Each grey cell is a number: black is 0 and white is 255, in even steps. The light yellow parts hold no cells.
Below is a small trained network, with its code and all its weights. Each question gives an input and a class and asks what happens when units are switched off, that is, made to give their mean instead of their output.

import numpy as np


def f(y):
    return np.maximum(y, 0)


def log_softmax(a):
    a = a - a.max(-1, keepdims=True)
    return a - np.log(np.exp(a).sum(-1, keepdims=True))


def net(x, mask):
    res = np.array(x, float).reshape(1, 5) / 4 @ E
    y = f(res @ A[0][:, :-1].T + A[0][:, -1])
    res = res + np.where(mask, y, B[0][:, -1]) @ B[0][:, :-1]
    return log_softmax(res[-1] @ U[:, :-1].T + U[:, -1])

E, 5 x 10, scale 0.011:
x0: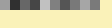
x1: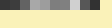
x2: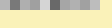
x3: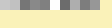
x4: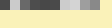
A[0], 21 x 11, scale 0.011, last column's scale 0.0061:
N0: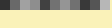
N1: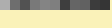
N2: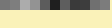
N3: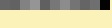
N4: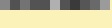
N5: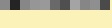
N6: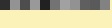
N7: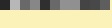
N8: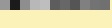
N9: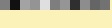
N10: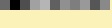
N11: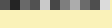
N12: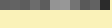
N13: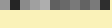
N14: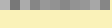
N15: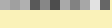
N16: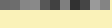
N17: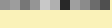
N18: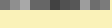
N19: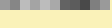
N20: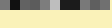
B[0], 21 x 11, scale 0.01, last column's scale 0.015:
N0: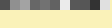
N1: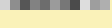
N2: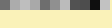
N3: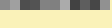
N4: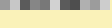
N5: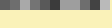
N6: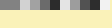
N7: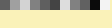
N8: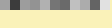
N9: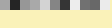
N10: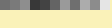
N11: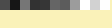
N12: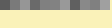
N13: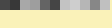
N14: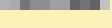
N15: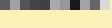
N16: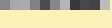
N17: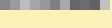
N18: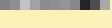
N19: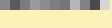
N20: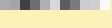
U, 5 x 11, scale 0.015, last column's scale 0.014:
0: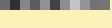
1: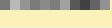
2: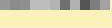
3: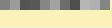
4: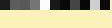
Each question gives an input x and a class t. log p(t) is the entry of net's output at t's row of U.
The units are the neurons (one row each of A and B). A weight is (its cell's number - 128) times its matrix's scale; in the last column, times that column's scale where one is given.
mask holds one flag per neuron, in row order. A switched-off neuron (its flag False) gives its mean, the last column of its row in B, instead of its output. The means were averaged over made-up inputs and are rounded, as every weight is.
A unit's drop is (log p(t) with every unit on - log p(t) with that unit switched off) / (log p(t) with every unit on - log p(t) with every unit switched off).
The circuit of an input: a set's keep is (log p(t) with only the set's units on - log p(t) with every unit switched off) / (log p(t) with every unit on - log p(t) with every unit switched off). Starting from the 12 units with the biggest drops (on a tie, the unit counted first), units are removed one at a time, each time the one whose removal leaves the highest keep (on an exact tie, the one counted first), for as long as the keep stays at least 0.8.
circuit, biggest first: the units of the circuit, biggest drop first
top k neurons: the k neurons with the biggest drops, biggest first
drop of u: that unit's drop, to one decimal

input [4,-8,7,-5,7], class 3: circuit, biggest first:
N15
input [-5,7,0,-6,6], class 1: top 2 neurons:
N0, N7
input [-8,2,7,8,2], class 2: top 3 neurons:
N7, N0, N10
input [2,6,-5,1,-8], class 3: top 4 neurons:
N20, N4, N1, N6
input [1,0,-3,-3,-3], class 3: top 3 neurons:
N20, N4, N6
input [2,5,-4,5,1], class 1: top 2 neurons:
N9, N8
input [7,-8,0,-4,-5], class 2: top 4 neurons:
N9, N18, N8, N11
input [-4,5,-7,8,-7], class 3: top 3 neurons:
N20, N1, N4
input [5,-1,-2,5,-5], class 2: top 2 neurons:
N11, N15
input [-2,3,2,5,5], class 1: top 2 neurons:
N11, N9
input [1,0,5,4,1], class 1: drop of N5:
-0.1
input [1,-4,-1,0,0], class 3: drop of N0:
0.2
